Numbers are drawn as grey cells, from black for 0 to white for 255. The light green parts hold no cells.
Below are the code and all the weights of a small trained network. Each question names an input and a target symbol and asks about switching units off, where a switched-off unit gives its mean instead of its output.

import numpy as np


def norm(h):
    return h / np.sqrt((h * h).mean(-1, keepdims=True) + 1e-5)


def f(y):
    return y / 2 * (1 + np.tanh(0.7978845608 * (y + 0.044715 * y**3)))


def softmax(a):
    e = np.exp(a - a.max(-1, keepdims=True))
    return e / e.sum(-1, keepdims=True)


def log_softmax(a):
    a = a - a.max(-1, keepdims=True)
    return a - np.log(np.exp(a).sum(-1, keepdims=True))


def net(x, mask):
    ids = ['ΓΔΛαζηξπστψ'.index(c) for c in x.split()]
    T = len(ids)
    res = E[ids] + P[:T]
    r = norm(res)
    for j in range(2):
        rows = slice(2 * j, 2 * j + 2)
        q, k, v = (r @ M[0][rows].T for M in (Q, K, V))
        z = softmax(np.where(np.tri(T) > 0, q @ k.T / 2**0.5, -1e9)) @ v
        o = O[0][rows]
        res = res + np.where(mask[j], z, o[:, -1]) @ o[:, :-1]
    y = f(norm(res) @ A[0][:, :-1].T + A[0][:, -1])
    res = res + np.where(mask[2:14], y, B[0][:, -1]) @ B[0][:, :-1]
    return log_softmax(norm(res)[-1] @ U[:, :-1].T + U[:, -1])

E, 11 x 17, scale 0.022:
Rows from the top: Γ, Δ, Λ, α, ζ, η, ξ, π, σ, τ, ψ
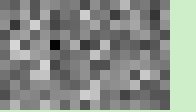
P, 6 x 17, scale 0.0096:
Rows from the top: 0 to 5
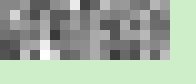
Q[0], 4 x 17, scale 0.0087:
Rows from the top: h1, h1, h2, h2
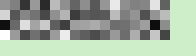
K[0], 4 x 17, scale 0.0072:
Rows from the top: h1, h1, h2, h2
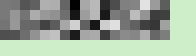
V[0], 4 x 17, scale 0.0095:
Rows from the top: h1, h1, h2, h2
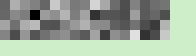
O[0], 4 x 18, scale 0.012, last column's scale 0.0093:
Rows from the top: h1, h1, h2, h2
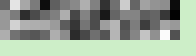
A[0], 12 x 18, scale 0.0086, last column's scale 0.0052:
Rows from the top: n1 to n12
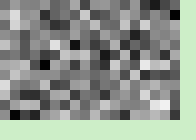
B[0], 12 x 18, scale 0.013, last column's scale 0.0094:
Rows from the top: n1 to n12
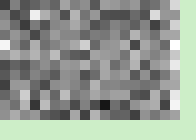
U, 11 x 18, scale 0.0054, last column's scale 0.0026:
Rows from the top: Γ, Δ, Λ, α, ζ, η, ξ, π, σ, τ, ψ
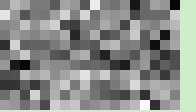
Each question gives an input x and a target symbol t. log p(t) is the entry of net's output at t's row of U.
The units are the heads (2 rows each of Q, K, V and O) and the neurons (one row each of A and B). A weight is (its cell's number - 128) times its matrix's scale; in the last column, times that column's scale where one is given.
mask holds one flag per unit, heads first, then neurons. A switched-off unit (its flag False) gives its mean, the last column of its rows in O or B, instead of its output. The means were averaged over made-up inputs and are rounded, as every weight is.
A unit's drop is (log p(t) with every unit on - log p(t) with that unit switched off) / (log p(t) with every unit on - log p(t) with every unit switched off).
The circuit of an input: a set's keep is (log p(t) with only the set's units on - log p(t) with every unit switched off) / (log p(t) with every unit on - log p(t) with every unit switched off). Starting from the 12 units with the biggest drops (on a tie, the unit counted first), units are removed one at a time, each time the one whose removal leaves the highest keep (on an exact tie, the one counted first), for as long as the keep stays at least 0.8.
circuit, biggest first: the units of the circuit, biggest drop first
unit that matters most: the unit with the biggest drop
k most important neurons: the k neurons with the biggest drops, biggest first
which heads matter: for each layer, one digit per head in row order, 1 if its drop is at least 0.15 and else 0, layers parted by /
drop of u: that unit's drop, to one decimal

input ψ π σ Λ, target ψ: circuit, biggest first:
(h2, h1, n6)
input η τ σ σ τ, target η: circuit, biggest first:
(h1, n11)
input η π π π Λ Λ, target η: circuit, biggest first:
(h1, n11)
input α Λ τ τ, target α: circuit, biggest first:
(h1, n6)
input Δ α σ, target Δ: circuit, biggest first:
(n5, h2, h1)
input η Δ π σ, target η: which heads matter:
10
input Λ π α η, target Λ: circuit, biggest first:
(h2)
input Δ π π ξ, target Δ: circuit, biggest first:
(h2, n5, h1)
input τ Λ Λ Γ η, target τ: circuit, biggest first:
(h1, n2, n7)
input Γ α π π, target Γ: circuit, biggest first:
(h2, n12, n10)
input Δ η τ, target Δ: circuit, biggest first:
(h2, n5)
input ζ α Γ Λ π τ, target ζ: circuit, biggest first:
(h2, h1, n8, n1)
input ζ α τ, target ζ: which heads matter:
00
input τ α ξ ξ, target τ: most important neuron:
(n2)
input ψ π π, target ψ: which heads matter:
11
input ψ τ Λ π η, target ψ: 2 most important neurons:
(n6, n3)
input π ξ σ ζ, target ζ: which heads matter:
00
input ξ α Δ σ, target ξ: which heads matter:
10
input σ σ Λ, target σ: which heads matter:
11
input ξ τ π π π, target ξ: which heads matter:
10
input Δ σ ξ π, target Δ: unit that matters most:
h2
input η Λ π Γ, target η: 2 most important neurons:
(n11, n3)
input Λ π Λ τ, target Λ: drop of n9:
0.0
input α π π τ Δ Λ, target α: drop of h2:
0.1
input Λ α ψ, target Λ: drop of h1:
0.5
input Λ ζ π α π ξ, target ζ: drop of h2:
0.3
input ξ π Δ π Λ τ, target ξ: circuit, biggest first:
(h1)
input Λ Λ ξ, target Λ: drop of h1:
0.5
